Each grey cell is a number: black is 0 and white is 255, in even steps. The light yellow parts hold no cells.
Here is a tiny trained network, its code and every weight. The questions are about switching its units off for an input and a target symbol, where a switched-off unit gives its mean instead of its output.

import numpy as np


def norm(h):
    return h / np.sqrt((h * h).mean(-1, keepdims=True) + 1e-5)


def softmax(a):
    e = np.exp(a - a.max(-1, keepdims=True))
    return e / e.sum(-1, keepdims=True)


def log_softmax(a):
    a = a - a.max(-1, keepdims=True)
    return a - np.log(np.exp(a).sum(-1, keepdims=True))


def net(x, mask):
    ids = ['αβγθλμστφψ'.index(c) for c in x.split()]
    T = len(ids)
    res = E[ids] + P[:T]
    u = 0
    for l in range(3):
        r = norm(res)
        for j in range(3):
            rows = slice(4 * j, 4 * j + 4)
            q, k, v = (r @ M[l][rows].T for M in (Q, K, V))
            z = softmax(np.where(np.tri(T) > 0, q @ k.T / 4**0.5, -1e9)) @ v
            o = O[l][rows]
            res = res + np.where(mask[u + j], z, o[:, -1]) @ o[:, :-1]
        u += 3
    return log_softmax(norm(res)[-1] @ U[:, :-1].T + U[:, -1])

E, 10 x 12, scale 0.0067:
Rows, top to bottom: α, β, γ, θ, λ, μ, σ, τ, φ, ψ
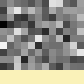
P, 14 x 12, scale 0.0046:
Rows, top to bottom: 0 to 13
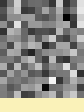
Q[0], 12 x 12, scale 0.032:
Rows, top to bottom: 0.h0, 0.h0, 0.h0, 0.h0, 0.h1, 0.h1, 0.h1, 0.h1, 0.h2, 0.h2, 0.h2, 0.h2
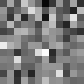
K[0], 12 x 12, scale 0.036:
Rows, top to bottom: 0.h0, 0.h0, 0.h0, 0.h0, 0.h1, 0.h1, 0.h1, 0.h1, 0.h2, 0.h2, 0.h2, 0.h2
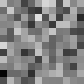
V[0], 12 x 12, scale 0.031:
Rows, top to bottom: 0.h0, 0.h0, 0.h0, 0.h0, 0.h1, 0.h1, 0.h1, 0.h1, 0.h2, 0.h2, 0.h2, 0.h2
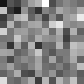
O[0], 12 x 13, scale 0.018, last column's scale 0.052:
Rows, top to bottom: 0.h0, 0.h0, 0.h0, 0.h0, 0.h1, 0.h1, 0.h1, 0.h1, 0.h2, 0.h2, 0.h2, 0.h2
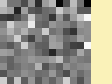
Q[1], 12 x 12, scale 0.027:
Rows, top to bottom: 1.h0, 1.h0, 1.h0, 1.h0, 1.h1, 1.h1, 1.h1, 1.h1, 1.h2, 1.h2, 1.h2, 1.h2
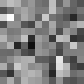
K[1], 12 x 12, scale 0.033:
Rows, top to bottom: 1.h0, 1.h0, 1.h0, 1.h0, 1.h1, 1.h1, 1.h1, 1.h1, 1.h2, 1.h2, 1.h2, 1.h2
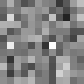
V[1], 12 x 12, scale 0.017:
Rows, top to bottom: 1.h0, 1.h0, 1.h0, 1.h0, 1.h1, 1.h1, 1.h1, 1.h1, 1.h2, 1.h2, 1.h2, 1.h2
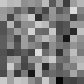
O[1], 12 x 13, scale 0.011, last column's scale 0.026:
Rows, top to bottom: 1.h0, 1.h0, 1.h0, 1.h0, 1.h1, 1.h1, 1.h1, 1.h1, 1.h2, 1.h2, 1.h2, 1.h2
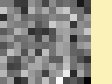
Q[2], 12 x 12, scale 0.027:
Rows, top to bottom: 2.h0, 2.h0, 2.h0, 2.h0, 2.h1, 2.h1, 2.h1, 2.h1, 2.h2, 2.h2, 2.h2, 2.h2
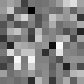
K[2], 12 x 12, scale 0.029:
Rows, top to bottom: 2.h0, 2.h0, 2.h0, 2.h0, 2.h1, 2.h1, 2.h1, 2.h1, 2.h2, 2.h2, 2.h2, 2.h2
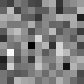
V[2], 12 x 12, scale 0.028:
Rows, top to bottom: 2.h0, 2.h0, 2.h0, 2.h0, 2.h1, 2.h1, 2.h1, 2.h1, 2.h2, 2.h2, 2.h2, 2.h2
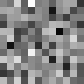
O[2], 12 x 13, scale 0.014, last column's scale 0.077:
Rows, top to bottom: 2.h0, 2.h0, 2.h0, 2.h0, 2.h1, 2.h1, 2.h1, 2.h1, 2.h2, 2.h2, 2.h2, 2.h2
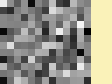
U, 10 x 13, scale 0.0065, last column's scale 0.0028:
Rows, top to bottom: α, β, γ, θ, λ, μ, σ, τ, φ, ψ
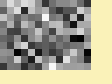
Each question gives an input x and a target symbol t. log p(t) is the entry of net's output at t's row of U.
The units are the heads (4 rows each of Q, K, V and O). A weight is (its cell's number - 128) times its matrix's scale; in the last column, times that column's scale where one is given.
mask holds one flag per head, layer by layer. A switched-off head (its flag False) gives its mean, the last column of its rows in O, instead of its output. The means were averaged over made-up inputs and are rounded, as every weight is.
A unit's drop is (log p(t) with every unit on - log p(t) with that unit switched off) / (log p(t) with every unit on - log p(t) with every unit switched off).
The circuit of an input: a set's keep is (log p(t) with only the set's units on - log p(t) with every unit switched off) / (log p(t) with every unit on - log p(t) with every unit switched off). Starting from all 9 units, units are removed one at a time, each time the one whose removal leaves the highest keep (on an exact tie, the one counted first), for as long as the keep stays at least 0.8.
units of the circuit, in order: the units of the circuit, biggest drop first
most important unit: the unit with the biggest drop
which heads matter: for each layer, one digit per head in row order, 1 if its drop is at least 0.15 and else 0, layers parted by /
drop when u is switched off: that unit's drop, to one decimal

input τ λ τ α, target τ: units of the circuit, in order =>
0.h0
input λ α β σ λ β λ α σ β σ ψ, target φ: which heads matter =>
110 / 000 / 000
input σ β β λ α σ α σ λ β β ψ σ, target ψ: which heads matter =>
100 / 000 / 010
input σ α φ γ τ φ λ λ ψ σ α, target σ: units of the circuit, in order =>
0.h0, 2.h2, 0.h2
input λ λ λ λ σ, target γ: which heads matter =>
001 / 000 / 010
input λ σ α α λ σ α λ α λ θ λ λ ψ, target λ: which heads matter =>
100 / 000 / 000
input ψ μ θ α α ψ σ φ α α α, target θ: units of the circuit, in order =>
0.h2, 0.h1
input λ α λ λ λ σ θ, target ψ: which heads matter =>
011 / 000 / 000
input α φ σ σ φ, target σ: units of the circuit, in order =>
0.h0, 2.h2, 2.h0, 0.h2
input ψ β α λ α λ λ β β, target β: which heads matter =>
100 / 000 / 000
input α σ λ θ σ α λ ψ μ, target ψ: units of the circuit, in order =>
0.h0, 2.h1
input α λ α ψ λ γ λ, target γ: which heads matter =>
100 / 000 / 001
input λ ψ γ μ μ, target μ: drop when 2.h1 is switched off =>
0.3
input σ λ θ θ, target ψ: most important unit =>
0.h1
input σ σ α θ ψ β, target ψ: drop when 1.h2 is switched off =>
0.1
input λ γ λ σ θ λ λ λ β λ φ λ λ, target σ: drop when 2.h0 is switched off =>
0.2
